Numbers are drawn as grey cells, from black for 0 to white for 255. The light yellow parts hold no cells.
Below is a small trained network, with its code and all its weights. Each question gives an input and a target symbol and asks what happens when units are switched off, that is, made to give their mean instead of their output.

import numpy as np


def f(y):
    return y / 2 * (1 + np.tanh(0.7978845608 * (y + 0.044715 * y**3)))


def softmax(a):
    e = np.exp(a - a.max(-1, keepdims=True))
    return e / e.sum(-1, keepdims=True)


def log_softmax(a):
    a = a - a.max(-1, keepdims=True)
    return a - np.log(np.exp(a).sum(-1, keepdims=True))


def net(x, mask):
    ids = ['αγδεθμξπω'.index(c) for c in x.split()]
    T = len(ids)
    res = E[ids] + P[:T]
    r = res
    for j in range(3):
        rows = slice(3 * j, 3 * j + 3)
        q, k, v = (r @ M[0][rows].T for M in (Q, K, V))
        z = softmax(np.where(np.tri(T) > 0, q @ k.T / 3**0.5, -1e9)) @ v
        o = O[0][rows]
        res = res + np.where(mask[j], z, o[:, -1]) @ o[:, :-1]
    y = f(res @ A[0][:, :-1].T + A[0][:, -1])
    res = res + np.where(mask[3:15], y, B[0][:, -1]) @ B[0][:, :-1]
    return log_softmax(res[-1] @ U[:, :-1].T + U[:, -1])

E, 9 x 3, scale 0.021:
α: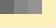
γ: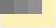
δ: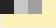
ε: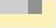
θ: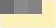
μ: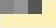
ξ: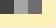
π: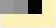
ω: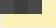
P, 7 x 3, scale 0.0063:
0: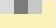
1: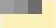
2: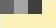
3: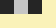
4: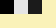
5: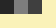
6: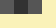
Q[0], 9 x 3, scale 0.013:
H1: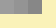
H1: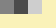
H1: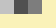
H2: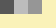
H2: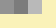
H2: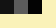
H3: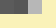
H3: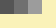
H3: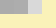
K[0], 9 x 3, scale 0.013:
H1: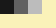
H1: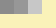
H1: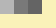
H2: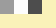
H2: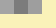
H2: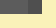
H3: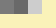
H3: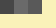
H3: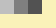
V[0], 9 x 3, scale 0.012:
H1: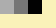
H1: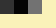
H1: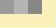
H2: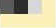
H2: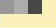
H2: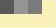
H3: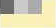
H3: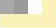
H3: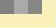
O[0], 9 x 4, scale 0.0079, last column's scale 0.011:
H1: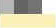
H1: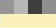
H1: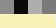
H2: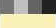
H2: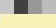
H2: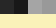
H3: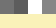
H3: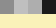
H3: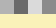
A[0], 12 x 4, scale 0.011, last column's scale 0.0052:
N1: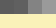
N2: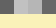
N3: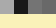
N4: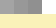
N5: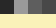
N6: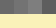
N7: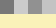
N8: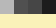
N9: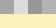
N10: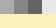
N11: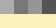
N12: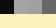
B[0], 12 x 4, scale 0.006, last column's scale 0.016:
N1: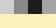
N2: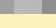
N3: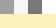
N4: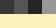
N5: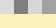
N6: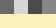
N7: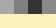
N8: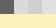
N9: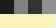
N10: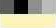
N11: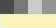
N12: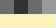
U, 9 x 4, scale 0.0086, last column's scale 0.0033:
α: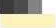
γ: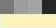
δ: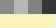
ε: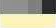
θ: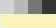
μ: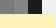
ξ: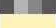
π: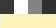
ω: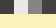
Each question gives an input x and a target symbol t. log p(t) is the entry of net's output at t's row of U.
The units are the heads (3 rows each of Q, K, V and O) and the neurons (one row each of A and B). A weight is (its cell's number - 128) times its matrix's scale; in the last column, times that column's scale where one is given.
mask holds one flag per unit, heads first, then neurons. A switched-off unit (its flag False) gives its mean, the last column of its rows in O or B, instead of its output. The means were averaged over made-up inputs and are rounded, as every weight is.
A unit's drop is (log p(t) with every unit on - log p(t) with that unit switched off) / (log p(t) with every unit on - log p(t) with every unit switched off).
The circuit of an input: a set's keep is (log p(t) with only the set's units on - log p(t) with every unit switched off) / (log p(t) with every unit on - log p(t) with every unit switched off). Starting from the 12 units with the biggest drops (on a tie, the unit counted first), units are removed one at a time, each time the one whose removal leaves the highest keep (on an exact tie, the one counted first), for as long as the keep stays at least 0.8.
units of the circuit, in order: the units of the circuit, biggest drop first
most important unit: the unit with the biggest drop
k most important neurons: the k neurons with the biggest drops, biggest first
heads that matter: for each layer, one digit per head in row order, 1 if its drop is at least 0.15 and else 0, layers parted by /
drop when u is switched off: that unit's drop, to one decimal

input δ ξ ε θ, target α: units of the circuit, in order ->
N3, H1
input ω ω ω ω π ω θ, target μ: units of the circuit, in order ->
H3
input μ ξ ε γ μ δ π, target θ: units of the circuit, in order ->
N3, H2, H1
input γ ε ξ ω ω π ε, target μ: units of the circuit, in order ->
H1, N4, N9
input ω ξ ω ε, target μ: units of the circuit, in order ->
H1, N9, N3
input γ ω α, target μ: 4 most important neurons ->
N8, N3, N7, N11
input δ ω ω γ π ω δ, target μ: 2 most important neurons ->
N8, N1
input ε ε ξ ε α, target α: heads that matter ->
101
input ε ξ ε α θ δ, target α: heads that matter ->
000
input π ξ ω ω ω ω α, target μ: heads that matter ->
001
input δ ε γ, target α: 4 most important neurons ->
N3, N8, N12, N5
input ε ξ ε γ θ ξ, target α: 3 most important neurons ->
N3, N12, N8
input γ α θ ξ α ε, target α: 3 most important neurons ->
N3, N8, N4
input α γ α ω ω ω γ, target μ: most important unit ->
N8
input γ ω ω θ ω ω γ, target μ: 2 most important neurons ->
N8, N3
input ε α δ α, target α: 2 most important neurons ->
N3, N12
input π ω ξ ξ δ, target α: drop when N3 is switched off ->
0.2
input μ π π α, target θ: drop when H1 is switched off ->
0.2
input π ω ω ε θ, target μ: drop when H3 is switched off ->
0.1
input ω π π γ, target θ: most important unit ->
H2
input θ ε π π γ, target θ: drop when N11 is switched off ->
-0.1
